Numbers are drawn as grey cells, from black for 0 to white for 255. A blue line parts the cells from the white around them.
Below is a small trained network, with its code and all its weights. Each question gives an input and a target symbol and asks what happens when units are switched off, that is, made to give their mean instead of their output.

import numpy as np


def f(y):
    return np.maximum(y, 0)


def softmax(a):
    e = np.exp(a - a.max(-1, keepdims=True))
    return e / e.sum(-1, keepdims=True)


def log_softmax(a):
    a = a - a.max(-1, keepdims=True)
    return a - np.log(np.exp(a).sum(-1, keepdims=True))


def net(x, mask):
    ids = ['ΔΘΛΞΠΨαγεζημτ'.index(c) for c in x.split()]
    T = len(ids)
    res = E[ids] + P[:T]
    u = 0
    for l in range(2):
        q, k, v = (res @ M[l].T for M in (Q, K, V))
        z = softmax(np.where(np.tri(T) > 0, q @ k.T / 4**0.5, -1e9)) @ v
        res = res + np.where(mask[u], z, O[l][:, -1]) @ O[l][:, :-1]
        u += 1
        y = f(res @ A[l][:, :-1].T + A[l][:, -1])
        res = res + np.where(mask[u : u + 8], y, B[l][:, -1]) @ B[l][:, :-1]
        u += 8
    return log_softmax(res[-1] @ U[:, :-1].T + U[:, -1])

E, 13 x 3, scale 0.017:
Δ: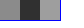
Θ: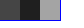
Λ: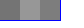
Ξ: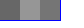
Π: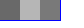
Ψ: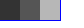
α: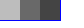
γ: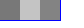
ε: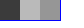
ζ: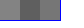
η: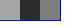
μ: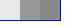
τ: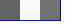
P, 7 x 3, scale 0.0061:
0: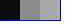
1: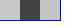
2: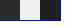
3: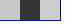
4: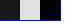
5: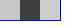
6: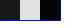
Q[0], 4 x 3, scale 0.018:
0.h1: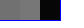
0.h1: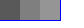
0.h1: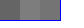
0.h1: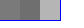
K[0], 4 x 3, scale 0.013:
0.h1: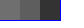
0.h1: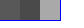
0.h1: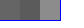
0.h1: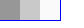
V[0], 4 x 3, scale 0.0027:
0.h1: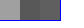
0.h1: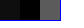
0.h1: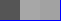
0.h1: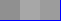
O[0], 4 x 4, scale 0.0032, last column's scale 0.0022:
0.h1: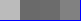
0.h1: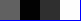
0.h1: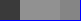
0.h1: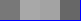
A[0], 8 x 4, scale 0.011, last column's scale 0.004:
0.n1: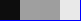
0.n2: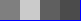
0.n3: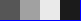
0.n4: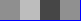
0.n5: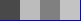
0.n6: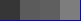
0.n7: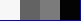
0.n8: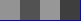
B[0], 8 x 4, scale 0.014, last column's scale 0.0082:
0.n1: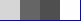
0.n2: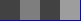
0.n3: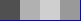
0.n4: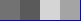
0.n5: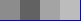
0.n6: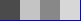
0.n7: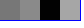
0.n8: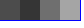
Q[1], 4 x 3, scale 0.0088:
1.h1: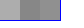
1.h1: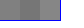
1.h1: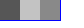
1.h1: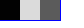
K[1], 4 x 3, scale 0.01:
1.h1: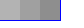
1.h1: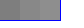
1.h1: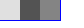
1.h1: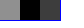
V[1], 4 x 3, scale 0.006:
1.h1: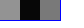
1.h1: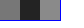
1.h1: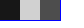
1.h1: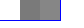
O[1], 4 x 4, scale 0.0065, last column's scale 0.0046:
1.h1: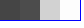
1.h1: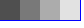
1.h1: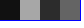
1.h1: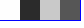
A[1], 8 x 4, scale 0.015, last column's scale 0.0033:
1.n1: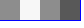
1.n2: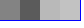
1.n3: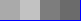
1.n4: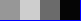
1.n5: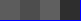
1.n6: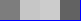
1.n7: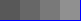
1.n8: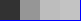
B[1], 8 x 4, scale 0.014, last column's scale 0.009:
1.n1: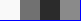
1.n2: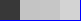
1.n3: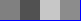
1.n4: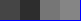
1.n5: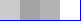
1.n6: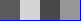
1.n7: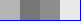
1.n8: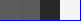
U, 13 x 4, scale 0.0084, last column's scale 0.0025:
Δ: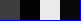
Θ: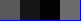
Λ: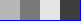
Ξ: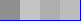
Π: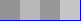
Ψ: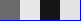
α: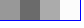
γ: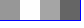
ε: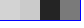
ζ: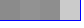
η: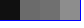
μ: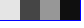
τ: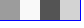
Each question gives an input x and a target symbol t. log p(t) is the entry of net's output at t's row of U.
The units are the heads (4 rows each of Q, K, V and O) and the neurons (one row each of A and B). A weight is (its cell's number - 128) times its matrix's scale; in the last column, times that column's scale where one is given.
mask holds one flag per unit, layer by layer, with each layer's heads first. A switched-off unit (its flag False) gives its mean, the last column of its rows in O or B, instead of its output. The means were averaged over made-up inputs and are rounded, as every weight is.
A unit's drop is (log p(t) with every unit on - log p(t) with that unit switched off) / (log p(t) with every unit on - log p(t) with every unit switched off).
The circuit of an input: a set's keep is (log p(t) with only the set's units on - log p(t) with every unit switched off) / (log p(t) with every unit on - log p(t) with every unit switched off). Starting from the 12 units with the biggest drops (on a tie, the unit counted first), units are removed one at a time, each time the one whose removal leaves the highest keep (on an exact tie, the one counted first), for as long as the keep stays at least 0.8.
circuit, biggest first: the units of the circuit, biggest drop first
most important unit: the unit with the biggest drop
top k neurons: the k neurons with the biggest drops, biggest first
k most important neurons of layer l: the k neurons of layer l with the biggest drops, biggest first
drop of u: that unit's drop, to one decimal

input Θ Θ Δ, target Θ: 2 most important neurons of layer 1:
1.n8, 1.n2
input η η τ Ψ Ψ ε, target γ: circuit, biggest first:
0.n3, 1.h1, 1.n6
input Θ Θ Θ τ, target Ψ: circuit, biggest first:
1.n6, 1.h1, 1.n8
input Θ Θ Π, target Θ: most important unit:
0.n2
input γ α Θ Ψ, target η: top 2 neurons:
0.n3, 1.n8
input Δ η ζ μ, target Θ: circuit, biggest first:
0.n7, 1.n4
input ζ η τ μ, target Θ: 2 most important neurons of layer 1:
1.n4, 1.n5
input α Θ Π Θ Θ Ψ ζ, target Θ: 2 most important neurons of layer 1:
1.n8, 1.n2
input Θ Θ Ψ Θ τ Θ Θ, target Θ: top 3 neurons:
0.n6, 1.n8, 1.n2
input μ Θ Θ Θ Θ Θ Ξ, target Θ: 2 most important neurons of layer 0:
0.n6, 0.n4
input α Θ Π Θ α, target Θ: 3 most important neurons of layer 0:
0.n1, 0.n4, 0.n2
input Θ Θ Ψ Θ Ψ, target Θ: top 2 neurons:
0.n6, 1.n2
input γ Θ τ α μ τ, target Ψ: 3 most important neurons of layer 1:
1.n6, 1.n5, 1.n8
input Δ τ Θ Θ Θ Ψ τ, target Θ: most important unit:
0.n2
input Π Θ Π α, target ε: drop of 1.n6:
-0.1
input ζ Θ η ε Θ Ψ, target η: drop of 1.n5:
0.2
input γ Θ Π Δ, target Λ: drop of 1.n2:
0.2
